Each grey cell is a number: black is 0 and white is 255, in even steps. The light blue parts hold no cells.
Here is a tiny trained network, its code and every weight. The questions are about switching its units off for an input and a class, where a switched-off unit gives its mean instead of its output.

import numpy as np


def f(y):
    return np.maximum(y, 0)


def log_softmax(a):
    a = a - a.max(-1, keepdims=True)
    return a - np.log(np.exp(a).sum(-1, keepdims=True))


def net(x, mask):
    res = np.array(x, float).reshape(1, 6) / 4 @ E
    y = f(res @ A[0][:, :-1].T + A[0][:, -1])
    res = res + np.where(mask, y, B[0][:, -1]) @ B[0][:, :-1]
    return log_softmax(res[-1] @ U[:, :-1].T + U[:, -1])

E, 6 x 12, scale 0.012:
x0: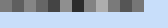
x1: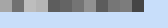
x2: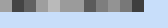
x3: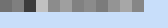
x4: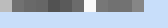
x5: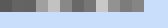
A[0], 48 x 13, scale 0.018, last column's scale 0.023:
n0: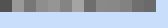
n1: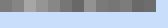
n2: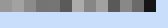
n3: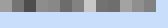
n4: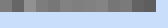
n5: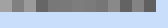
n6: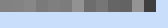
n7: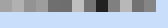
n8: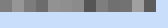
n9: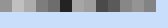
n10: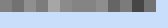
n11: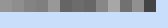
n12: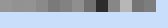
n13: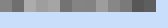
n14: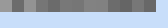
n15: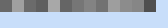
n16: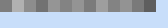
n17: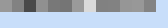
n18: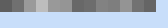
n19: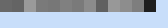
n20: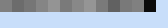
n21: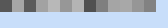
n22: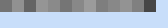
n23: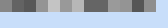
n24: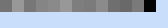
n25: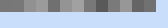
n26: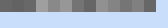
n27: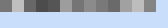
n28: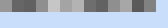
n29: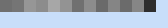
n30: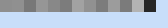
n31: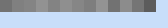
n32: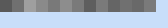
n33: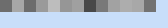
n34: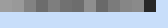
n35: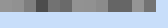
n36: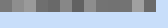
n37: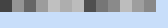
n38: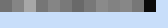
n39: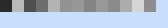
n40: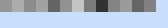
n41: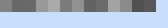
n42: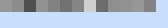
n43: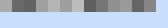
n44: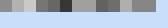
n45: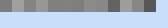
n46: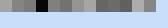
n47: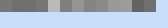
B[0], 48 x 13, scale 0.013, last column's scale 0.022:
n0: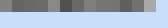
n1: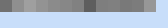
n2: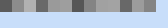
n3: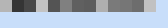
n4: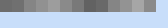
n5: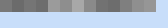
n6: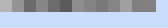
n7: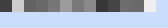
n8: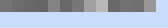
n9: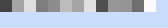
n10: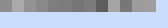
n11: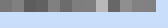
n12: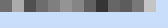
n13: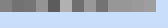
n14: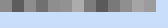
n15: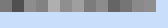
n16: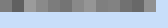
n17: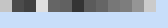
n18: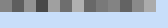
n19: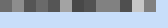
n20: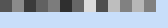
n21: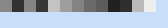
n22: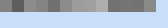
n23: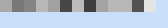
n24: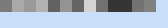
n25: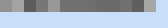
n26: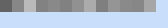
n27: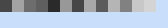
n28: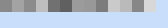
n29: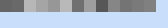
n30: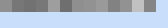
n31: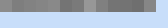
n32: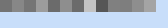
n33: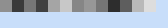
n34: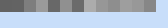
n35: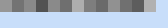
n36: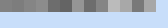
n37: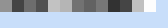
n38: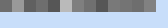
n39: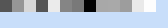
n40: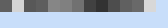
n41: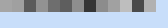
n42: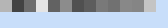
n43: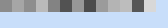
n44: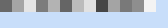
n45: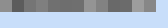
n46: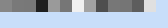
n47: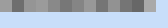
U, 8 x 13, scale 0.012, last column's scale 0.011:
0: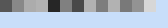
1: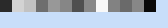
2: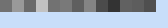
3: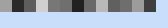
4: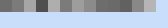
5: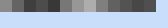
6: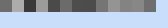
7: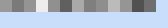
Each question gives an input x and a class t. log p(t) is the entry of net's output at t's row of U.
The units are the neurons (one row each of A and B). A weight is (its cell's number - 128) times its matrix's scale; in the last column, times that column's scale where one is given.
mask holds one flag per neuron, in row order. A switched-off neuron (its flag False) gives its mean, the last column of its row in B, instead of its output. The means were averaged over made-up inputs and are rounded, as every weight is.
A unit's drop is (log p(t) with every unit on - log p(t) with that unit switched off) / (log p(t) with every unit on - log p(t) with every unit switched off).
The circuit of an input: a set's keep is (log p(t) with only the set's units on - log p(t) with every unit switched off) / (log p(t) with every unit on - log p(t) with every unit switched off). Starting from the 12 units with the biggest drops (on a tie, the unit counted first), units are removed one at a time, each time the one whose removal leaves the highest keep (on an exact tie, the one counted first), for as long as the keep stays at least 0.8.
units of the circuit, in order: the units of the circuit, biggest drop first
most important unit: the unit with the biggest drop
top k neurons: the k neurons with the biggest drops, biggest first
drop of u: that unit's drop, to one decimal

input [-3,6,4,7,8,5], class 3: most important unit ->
n17
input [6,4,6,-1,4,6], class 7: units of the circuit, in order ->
(n37, n21)
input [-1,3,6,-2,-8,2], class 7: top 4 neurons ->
(n23, n43, n28, n41)
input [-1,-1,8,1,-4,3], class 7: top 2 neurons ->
(n23, n43)
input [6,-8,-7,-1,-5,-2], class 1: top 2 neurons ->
(n39, n27)
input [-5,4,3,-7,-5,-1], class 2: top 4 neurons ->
(n39, n46, n7, n40)
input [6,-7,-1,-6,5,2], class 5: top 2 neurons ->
(n39, n44)
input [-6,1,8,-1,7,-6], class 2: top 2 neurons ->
(n7, n40)
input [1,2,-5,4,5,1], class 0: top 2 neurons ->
(n37, n21)
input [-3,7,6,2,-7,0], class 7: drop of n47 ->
0.1
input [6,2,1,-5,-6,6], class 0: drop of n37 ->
0.2
